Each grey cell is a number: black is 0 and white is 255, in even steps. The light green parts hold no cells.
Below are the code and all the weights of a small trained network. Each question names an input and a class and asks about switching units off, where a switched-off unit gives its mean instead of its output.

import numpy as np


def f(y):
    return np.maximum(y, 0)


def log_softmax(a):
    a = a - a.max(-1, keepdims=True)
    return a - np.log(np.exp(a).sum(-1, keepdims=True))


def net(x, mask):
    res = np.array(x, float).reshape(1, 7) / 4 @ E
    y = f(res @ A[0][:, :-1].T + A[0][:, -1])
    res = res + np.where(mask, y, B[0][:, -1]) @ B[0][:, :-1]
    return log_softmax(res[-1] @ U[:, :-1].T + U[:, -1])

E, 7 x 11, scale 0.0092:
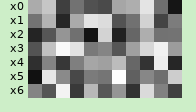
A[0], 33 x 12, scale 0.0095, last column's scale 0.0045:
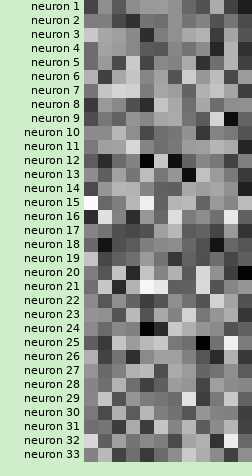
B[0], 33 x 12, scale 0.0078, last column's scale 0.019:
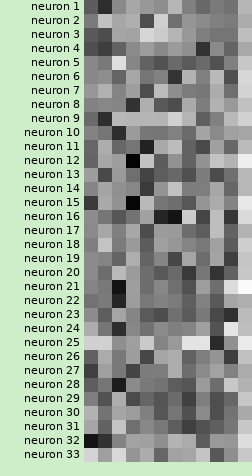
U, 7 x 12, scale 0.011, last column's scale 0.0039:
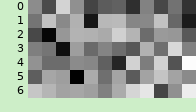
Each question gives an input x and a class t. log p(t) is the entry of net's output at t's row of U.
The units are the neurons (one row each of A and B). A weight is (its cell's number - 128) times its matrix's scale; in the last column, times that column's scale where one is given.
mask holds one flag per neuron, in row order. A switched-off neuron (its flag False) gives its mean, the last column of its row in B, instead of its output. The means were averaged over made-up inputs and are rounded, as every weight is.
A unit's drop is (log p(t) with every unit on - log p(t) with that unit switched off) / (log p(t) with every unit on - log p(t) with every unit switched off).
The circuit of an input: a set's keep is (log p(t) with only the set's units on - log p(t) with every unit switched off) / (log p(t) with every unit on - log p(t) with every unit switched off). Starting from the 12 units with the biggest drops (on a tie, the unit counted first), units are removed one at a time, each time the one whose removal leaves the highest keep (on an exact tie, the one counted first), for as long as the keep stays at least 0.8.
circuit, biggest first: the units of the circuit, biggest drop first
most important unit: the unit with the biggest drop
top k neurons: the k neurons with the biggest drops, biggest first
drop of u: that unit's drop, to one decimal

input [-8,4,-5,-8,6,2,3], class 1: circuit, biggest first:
(neuron 26; neuron 18)
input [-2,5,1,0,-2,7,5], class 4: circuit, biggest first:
(neuron 16)
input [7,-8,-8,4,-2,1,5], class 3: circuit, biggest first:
(neuron 24; neuron 28)
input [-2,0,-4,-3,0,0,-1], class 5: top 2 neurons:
(neuron 15; neuron 7)
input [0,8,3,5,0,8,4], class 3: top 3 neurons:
(neuron 21; neuron 6; neuron 19)
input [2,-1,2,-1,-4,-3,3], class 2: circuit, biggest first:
(neuron 32; neuron 3)
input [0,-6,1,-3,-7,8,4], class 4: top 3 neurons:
(neuron 16; neuron 9; neuron 8)
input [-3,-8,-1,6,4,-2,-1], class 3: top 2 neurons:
(neuron 28; neuron 22)
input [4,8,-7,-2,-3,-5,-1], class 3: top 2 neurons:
(neuron 21; neuron 12)
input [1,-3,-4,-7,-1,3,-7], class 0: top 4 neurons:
(neuron 29; neuron 5; neuron 31; neuron 7)
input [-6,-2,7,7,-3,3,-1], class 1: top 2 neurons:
(neuron 7; neuron 15)
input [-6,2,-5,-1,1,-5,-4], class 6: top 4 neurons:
(neuron 25; neuron 12; neuron 16; neuron 8)
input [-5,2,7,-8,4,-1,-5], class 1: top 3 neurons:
(neuron 18; neuron 17; neuron 15)
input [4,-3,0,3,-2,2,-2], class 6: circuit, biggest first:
(neuron 33)
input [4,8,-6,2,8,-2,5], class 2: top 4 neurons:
(neuron 9; neuron 1; neuron 24; neuron 28)
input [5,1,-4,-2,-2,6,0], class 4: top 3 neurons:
(neuron 16; neuron 25; neuron 12)
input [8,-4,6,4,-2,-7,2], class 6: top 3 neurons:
(neuron 33; neuron 16; neuron 24)
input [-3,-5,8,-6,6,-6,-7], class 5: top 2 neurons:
(neuron 12; neuron 20)
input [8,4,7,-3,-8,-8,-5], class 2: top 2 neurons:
(neuron 32; neuron 3)
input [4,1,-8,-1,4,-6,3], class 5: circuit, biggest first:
(neuron 15)
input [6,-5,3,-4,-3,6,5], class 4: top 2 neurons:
(neuron 16; neuron 25)
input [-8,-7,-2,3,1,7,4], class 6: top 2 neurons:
(neuron 25; neuron 21)
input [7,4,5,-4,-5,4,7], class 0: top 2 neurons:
(neuron 25; neuron 20)
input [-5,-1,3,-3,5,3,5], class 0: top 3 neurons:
(neuron 32; neuron 20; neuron 13)
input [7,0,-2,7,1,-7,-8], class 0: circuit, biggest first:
(neuron 23; neuron 29)
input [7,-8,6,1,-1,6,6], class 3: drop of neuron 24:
0.7
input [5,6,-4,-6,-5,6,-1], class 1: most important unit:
neuron 2
